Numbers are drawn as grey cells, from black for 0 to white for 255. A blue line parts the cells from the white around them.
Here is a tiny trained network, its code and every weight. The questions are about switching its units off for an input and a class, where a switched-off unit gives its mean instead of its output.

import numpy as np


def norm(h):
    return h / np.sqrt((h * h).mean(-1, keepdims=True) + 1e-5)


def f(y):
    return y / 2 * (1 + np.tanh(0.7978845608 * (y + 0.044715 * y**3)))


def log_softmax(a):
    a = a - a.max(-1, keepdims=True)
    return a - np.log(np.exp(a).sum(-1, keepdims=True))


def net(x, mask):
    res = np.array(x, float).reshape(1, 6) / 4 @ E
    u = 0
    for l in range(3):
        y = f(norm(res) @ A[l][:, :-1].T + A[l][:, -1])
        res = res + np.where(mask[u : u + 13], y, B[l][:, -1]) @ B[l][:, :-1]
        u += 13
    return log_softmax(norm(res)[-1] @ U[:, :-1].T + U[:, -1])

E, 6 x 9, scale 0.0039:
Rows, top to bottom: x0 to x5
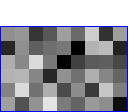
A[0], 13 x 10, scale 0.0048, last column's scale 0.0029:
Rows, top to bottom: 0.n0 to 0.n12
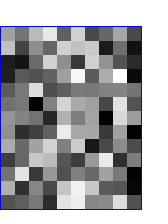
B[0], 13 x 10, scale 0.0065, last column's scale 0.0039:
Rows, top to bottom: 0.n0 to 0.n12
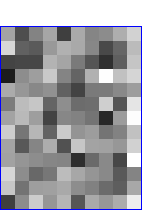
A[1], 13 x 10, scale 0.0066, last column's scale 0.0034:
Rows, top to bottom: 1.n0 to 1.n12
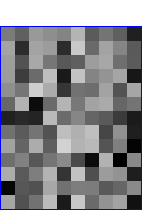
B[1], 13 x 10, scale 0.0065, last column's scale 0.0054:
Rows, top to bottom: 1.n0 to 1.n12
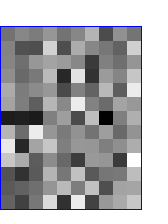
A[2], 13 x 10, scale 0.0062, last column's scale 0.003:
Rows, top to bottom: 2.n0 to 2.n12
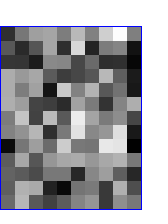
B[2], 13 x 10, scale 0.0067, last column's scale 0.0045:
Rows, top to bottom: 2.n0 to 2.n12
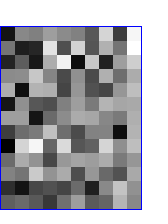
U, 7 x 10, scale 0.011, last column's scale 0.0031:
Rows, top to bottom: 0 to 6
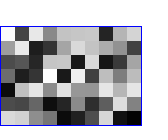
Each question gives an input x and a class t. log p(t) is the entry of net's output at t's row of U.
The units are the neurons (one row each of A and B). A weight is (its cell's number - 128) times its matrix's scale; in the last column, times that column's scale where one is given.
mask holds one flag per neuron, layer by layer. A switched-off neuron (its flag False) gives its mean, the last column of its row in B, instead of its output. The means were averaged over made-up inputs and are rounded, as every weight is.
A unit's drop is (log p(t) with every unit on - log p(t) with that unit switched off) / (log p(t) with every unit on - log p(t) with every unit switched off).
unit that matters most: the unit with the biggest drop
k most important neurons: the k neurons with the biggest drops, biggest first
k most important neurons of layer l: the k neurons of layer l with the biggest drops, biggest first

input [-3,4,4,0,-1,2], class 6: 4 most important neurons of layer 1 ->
(1.n9 1.n4 1.n10 1.n1)
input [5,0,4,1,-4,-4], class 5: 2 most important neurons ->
(0.n6 2.n11)
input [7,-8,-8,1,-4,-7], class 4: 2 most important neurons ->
(0.n3 0.n12)
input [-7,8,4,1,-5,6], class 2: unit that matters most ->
0.n2
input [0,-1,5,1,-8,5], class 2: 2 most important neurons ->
(0.n2 0.n7)
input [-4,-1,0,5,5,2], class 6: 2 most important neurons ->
(0.n9 1.n9)
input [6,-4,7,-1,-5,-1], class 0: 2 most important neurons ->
(0.n1 1.n8)
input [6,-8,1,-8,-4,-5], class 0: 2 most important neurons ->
(0.n6 0.n7)
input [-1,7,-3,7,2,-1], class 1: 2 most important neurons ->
(1.n5 0.n5)
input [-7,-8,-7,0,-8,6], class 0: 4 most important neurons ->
(0.n7 0.n11 0.n12 0.n1)
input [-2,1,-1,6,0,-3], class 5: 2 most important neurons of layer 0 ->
(0.n3 0.n6)
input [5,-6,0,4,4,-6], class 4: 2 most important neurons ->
(0.n12 0.n3)
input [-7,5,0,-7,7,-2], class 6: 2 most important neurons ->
(0.n9 1.n9)
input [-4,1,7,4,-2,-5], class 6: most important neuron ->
(0.n6)
